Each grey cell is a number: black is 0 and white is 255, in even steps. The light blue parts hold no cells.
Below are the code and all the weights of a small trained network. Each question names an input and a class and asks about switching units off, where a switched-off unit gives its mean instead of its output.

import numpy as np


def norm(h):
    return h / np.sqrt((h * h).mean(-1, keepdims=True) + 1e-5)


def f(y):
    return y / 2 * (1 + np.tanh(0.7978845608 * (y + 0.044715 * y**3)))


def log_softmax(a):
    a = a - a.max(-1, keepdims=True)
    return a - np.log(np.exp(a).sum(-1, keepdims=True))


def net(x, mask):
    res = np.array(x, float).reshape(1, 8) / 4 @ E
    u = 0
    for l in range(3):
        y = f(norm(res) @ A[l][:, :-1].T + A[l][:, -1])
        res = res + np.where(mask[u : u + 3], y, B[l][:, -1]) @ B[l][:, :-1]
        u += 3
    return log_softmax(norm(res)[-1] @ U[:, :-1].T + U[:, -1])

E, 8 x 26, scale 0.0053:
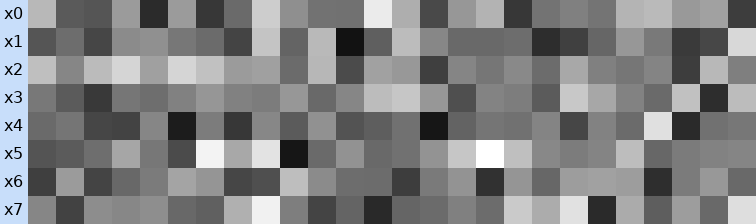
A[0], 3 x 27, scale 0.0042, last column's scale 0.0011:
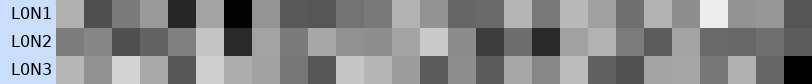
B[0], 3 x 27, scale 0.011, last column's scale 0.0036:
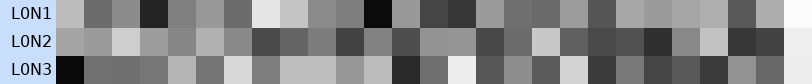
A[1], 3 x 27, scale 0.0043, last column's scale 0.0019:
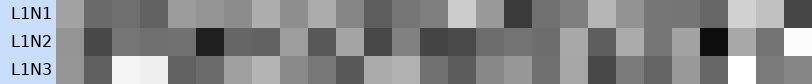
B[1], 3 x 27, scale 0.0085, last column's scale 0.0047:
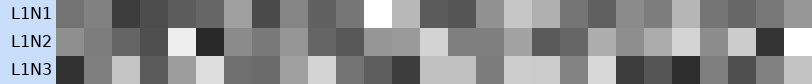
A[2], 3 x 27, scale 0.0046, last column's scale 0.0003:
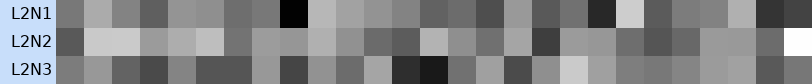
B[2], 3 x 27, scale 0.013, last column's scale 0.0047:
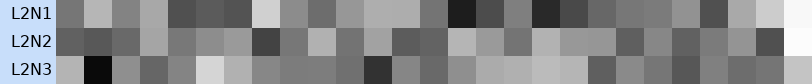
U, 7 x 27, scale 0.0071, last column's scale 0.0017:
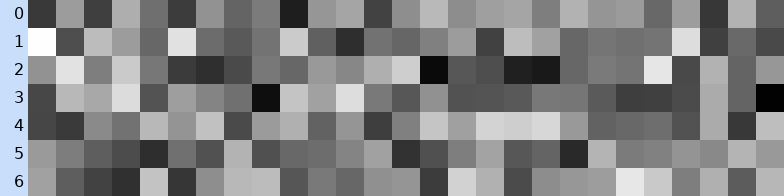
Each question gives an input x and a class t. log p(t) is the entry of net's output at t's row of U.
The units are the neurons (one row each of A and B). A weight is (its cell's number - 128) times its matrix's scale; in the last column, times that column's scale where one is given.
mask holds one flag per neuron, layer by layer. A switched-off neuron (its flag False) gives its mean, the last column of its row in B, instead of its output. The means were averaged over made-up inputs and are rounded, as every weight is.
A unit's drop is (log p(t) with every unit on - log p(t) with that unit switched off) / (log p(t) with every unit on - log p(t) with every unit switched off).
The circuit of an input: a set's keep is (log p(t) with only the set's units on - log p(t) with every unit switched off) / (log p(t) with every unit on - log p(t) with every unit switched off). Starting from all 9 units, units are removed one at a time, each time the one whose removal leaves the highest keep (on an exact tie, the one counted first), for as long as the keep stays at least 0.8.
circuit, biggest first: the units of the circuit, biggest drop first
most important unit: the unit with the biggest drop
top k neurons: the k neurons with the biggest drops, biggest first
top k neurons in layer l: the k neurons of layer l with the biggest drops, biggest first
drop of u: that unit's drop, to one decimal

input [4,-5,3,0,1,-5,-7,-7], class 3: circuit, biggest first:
[L2N1; L0N3; L2N2]
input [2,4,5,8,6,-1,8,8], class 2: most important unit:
L2N3
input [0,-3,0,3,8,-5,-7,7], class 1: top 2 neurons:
[L0N2; L2N1]
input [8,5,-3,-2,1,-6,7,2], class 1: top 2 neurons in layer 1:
[L1N2; L1N1]
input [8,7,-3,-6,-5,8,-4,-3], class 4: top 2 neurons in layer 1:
[L1N3; L1N1]
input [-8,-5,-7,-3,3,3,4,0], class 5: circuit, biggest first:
[L2N2; L0N3]
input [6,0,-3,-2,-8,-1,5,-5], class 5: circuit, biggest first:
[L0N1; L2N1]
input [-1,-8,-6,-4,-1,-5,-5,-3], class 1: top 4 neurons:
[L2N3; L0N1; L1N2; L0N2]
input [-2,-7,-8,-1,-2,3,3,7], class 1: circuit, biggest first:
[L2N3; L0N3]
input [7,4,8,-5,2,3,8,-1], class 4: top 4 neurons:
[L0N1; L1N3; L2N1; L2N2]
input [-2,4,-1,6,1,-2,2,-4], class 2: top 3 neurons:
[L1N3; L2N1; L0N3]
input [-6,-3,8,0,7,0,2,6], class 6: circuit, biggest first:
[L0N2; L1N2]
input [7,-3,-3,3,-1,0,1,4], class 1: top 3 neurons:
[L0N2; L2N1; L1N2]
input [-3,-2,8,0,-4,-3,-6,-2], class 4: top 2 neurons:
[L1N3; L2N2]
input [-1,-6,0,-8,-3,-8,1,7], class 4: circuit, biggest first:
[L2N2]
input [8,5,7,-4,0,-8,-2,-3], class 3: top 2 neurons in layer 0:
[L0N2; L0N3]
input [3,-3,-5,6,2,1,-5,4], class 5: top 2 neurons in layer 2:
[L2N2; L2N3]
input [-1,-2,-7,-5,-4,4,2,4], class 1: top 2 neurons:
[L2N3; L0N3]
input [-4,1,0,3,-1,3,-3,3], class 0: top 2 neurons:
[L0N1; L1N2]
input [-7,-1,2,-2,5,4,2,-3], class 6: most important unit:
L0N2
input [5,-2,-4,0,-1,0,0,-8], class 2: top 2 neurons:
[L2N1; L2N3]
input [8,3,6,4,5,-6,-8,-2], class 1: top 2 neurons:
[L0N2; L2N1]
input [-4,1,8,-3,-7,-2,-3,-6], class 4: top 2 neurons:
[L1N3; L2N2]
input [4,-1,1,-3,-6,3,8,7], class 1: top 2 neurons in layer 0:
[L0N3; L0N1]
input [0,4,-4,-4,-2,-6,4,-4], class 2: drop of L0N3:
0.3
